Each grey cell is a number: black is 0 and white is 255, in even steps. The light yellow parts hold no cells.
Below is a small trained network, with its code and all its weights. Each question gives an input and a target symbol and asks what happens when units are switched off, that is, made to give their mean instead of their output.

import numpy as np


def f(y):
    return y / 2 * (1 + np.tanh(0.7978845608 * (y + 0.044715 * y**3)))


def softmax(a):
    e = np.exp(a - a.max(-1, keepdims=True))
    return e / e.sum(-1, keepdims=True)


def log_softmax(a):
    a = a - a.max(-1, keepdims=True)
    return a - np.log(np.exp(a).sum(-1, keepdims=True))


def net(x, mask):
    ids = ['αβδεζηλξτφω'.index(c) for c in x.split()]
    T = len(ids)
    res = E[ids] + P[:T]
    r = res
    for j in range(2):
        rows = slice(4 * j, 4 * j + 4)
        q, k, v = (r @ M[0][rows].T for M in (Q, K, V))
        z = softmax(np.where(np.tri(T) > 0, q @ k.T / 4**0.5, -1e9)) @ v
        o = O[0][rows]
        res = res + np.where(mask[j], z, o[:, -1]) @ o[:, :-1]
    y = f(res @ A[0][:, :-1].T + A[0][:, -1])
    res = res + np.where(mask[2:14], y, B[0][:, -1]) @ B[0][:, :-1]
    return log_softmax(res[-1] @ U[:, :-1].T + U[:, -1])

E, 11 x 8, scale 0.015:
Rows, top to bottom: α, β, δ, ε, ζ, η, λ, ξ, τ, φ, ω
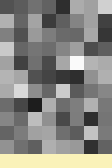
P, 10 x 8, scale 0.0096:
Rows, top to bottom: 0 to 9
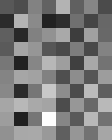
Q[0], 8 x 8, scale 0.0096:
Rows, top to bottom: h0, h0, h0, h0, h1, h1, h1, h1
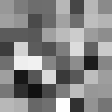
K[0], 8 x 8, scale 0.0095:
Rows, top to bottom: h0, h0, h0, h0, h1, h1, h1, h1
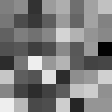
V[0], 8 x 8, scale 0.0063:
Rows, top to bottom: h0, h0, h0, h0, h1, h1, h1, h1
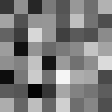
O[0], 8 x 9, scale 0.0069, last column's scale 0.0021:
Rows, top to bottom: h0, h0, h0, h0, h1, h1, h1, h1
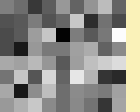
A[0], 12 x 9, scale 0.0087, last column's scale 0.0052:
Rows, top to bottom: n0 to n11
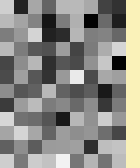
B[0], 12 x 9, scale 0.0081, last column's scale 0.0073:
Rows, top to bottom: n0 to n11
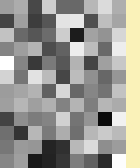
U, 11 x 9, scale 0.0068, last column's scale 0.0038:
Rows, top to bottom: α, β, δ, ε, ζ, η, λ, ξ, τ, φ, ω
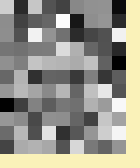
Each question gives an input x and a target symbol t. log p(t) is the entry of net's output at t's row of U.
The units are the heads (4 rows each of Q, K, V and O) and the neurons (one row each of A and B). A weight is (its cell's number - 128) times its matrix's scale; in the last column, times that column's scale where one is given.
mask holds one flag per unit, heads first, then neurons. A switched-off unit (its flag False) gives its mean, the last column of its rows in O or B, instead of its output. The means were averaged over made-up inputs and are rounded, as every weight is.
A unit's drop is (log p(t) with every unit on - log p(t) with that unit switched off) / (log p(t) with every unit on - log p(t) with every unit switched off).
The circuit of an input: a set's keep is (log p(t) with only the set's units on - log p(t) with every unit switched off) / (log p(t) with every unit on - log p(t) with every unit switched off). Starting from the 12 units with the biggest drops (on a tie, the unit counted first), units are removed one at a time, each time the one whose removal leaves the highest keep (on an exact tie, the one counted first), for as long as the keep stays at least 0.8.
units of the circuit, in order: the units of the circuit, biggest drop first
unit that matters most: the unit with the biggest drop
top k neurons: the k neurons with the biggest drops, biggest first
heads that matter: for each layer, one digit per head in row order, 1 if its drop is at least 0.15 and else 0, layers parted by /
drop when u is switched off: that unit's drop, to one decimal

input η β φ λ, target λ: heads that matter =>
01
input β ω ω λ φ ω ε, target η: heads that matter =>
10
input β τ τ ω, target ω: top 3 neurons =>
(n10 n5 n1)
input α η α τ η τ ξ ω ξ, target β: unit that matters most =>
n6
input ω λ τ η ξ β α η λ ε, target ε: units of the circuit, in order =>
(n1 n8)
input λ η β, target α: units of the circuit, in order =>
(h1 n3)
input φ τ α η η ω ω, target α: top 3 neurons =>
(n8 n10 n3)
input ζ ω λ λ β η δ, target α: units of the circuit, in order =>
(h1 n3 n4)
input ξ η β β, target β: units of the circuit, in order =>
(n2 n3)
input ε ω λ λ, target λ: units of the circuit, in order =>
(n9 h1 h0)
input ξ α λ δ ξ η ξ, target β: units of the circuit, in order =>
(h1 n6)
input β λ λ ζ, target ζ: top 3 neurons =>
(n5 n8 n11)
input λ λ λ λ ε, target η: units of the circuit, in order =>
(n11 h0)
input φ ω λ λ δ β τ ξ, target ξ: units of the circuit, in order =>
(h1 n4 n10)
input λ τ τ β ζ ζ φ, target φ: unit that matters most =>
n0
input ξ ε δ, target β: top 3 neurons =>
(n6 n3 n0)
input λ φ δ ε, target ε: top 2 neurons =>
(n1 n0)
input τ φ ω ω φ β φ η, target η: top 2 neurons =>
(n8 n9)
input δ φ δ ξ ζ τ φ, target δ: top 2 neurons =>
(n6 n3)
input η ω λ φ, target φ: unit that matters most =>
n8
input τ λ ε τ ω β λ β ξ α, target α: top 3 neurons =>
(n5 n4 n10)
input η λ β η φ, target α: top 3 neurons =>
(n3 n4 n8)
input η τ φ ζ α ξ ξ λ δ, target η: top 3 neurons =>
(n11 n9 n2)
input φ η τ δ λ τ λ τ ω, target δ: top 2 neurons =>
(n6 n1)
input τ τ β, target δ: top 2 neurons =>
(n1 n3)
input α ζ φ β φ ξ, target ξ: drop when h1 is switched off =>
0.2
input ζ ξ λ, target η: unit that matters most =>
n11
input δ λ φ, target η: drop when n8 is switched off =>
-0.1
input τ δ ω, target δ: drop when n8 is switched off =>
0.1
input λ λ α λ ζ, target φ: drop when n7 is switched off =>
0.0
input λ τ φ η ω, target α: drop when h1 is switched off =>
0.9
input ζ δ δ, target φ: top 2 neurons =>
(n0 n8)
